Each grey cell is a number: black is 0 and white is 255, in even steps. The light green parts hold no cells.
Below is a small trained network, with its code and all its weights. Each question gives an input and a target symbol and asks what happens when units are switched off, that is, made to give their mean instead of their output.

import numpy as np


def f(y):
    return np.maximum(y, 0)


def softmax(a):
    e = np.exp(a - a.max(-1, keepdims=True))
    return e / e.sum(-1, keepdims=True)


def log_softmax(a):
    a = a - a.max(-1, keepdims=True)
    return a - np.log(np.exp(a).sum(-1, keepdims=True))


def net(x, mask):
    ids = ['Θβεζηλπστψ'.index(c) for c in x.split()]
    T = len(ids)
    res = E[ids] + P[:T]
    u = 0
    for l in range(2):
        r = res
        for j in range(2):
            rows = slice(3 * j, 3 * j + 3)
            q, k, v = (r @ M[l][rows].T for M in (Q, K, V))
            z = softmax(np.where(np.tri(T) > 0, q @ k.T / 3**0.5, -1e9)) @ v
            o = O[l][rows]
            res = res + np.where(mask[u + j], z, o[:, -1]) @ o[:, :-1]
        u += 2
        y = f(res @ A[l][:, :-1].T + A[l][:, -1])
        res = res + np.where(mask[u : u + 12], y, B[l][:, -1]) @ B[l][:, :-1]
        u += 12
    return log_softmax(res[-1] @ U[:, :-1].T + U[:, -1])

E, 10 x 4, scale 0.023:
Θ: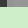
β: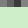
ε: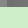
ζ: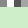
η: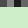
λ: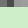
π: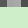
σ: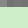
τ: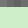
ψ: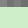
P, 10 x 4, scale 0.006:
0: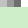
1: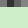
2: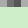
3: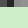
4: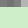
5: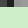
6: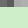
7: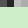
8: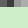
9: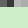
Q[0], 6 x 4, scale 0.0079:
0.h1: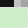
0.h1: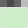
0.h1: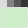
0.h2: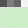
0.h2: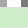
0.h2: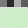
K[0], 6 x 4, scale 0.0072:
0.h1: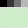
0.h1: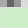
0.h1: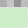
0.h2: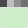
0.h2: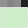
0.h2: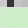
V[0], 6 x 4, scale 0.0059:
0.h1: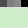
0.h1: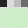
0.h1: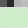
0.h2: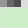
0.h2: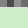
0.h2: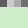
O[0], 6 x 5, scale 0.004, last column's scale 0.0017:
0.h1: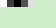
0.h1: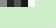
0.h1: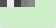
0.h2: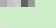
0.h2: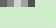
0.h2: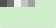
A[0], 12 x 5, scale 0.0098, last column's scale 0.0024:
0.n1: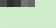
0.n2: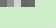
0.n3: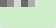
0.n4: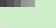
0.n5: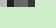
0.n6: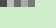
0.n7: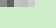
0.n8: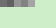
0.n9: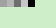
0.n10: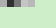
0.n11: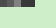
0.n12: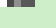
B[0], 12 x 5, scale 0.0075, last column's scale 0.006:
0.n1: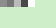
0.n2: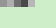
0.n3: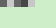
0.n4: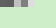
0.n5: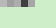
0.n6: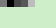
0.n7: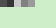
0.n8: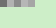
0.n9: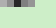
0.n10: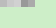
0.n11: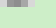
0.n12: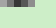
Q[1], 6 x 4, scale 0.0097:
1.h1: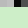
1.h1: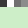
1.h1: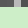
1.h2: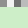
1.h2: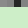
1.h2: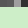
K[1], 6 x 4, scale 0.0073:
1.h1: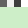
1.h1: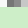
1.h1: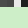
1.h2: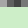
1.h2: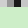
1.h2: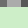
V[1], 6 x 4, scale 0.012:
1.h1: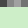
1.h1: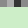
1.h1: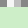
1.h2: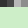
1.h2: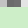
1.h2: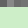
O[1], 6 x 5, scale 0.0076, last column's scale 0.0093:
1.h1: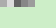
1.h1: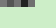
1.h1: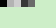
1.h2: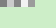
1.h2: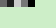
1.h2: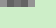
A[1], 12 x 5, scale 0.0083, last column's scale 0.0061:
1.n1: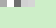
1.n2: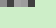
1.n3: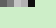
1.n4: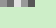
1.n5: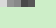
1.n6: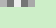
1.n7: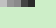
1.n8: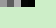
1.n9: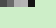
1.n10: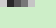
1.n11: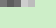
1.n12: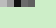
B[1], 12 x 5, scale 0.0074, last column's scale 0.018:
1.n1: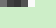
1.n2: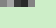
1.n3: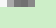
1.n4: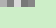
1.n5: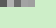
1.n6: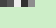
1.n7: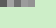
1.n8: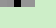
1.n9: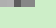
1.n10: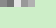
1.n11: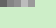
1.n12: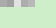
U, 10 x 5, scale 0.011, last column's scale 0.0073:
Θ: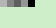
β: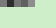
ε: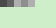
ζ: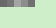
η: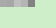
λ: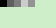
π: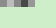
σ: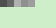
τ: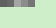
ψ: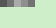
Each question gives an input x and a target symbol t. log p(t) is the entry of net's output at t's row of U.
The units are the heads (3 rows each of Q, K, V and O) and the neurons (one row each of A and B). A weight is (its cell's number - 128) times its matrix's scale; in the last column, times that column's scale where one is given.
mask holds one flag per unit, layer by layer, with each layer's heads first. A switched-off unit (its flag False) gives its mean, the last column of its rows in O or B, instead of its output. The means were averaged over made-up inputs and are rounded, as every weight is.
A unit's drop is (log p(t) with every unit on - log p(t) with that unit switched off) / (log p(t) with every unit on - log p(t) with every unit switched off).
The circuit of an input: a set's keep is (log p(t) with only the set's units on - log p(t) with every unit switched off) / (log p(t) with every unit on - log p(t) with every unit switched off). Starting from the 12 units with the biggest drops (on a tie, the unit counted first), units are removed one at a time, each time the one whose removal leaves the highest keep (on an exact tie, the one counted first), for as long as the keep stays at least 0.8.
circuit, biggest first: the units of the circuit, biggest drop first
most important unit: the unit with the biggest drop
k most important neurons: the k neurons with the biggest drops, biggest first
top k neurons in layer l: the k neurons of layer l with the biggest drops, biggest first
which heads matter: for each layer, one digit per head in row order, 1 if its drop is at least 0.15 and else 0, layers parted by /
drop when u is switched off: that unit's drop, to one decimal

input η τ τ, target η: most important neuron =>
1.n1
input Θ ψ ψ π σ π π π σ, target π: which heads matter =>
00 / 11
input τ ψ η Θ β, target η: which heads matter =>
00 / 10
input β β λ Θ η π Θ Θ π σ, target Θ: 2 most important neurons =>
1.n1, 0.n6
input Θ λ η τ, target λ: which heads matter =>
10 / 01
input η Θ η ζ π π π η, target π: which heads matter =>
00 / 11
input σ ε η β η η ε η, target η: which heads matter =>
00 / 10
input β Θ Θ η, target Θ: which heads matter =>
00 / 11
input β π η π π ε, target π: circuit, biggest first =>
1.h1, 1.h2, 0.n3
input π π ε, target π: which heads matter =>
00 / 10
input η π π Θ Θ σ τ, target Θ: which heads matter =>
01 / 11
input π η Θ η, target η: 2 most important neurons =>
1.n12, 0.n4
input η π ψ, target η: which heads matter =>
10 / 10
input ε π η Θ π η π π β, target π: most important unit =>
0.n5
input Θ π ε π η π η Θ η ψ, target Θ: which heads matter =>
01 / 11
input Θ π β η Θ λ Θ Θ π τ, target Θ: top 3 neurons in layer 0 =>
0.n6, 0.n7, 0.n4
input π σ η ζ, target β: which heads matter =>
00 / 11
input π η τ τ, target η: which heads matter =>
00 / 10
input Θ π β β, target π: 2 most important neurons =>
0.n1, 0.n5
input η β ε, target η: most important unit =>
1.n1
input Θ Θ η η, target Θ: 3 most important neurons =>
1.n1, 0.n6, 0.n7
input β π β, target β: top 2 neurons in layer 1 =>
1.n8, 1.n12
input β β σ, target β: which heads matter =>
01 / 11
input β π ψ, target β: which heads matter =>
11 / 11
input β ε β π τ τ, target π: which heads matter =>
01 / 11
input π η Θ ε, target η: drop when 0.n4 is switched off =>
0.2
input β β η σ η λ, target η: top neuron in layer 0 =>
0.n7
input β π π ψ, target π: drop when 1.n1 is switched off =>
0.1
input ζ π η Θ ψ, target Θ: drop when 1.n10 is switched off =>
0.2
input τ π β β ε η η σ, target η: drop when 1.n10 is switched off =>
0.2
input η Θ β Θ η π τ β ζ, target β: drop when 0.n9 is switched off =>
0.3
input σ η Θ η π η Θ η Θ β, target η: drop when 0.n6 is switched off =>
0.1
